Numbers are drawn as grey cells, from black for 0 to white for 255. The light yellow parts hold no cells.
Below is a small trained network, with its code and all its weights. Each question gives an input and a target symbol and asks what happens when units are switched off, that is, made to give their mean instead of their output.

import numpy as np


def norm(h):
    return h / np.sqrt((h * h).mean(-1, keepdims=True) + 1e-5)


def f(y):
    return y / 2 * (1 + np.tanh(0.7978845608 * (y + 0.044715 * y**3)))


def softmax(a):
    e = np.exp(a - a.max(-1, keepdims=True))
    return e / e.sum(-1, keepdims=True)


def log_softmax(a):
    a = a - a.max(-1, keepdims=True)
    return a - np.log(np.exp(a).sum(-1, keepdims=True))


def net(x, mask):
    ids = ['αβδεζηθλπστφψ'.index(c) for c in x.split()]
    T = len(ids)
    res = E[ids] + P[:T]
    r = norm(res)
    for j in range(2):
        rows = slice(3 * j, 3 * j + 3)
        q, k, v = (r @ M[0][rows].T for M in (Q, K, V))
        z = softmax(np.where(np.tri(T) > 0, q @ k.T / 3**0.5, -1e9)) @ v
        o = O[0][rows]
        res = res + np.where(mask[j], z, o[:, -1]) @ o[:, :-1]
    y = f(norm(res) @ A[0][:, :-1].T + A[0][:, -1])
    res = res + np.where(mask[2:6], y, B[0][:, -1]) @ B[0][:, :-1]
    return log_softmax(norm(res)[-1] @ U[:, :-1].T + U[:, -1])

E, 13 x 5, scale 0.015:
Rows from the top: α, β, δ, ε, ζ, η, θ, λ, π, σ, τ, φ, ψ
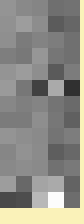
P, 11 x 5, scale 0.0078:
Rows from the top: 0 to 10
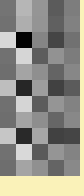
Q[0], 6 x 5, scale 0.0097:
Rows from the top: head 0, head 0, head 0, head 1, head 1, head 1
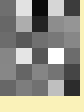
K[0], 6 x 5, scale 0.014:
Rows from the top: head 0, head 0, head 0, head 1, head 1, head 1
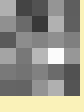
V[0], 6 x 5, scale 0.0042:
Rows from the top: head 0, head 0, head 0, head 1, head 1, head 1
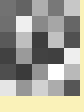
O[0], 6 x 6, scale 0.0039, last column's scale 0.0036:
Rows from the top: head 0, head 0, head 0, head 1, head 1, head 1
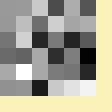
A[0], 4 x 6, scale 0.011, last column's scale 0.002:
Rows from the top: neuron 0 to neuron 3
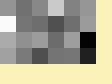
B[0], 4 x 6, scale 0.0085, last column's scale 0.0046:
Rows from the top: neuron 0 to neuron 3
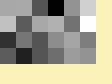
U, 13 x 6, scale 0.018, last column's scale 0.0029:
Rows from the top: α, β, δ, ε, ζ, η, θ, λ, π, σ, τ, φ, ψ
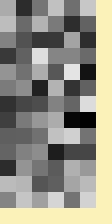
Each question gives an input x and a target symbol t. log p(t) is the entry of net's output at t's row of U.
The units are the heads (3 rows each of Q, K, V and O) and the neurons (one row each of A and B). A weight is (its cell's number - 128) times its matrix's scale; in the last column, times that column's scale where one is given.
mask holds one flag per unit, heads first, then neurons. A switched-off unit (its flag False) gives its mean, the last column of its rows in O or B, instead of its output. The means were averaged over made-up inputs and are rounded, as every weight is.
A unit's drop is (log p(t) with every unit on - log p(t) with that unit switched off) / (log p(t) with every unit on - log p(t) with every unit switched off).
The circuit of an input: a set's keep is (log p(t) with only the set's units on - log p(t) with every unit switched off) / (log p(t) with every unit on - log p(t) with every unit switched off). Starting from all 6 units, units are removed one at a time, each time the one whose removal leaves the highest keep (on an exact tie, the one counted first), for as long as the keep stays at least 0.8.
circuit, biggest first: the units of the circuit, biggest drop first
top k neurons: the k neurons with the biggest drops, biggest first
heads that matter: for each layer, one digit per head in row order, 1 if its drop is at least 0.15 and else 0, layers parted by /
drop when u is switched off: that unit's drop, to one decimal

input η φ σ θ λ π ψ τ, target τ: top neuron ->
(neuron 1)
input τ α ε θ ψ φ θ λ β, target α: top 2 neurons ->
(neuron 1; neuron 0)
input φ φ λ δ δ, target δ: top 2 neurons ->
(neuron 3; neuron 1)
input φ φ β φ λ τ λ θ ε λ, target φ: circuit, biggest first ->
(head 1; neuron 0; head 0)
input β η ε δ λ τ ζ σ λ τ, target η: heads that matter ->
10
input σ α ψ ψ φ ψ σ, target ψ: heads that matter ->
01
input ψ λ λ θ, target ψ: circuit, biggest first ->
(head 1; neuron 0)
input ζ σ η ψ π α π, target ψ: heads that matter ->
01
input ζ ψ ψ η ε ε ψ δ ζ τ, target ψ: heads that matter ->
01
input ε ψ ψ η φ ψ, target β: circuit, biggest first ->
(neuron 0; head 1; neuron 3)
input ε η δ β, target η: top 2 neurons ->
(neuron 0; neuron 3)
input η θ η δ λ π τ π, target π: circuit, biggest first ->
(neuron 0; neuron 2)
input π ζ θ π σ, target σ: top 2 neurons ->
(neuron 1; neuron 0)
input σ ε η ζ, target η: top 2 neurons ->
(neuron 0; neuron 3)
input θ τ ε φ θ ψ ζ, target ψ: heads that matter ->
00
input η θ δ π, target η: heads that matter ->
11
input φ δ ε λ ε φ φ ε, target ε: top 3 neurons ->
(neuron 0; neuron 1; neuron 3)
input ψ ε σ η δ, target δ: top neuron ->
(neuron 1)
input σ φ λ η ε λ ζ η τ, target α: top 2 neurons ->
(neuron 0; neuron 1)
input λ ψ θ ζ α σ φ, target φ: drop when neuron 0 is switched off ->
0.7
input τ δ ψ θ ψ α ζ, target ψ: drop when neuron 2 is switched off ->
0.0
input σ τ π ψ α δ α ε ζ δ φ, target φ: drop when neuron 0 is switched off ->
0.6
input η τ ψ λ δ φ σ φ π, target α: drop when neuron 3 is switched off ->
0.1
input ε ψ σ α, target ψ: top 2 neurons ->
(neuron 0; neuron 2)
